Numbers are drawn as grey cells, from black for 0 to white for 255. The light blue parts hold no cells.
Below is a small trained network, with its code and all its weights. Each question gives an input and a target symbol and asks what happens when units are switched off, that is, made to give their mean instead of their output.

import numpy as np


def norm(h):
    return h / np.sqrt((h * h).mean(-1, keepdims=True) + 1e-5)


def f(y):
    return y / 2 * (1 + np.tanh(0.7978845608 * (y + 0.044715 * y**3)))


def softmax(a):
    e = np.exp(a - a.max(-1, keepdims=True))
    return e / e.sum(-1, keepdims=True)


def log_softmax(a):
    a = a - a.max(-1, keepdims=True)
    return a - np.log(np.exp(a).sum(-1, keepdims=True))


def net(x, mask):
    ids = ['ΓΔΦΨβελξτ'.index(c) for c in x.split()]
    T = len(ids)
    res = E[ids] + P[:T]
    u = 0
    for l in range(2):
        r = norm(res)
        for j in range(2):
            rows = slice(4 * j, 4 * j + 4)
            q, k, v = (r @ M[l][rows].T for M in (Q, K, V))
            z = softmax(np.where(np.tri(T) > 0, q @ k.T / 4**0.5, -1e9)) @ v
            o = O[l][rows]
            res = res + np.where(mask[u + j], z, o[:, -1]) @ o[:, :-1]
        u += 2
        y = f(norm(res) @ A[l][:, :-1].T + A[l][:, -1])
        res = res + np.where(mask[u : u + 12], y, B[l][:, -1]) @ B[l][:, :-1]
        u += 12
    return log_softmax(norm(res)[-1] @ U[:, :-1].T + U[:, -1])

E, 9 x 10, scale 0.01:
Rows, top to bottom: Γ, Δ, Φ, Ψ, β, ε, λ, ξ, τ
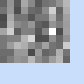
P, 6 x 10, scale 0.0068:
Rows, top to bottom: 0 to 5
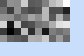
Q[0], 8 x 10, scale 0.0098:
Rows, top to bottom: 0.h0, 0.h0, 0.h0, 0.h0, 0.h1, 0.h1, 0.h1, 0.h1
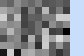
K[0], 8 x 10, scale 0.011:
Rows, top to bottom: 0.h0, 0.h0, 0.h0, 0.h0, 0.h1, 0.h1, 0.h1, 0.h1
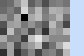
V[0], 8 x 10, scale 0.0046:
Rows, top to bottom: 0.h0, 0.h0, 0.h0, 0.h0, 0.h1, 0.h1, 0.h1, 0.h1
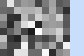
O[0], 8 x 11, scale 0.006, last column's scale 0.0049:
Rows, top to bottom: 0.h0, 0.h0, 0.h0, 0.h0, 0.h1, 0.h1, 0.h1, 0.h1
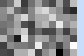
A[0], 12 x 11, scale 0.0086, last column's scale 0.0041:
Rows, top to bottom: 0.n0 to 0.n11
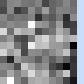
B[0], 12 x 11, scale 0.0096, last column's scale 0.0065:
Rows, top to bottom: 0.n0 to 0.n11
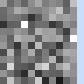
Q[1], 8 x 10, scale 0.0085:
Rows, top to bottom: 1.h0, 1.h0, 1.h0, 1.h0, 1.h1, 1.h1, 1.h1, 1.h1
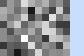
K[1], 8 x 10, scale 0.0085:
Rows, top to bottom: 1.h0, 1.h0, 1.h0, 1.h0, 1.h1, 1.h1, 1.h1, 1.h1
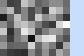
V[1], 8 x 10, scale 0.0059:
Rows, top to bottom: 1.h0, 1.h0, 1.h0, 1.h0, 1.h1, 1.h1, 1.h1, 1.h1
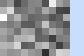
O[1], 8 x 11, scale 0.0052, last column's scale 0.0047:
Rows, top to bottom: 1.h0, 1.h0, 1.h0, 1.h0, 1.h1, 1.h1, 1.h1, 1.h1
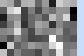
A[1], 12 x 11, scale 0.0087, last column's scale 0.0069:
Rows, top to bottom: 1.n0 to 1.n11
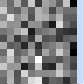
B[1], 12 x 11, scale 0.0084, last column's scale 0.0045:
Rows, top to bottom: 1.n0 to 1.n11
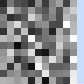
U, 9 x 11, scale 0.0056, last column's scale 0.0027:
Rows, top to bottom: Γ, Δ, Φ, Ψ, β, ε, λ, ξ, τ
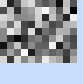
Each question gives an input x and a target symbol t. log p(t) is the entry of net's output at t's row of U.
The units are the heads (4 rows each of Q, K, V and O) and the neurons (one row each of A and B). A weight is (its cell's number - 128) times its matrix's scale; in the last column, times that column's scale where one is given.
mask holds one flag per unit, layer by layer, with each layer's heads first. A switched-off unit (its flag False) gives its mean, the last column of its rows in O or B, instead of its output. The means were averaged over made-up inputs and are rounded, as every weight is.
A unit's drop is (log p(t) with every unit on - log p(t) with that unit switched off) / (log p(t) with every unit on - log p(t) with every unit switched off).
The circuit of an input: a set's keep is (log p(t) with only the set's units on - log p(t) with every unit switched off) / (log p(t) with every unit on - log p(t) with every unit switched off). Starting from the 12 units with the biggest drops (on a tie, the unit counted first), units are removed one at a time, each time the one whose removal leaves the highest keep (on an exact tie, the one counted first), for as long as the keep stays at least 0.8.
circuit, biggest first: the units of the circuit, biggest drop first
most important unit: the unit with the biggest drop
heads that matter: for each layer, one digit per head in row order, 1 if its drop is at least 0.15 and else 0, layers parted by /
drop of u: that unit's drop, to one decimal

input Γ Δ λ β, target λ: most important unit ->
0.h1
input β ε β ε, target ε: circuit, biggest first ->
[0.h1, 1.n0]
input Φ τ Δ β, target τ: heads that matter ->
11 / 00
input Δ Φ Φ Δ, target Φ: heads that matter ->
11 / 01
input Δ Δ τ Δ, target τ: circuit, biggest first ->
[0.h0, 0.n5]
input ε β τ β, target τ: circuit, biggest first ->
[0.h0, 0.n5]
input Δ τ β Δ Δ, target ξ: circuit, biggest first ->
[1.n4, 1.h0]
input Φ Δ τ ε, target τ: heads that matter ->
10 / 00
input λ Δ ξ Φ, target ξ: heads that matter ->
01 / 00
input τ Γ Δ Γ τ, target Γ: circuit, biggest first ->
[0.h1, 1.h1]
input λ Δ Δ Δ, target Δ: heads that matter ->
10 / 01
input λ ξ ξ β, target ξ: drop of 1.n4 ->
0.3
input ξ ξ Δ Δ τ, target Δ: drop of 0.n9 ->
0.9
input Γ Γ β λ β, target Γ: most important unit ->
0.h1
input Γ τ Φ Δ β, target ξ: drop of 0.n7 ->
0.0
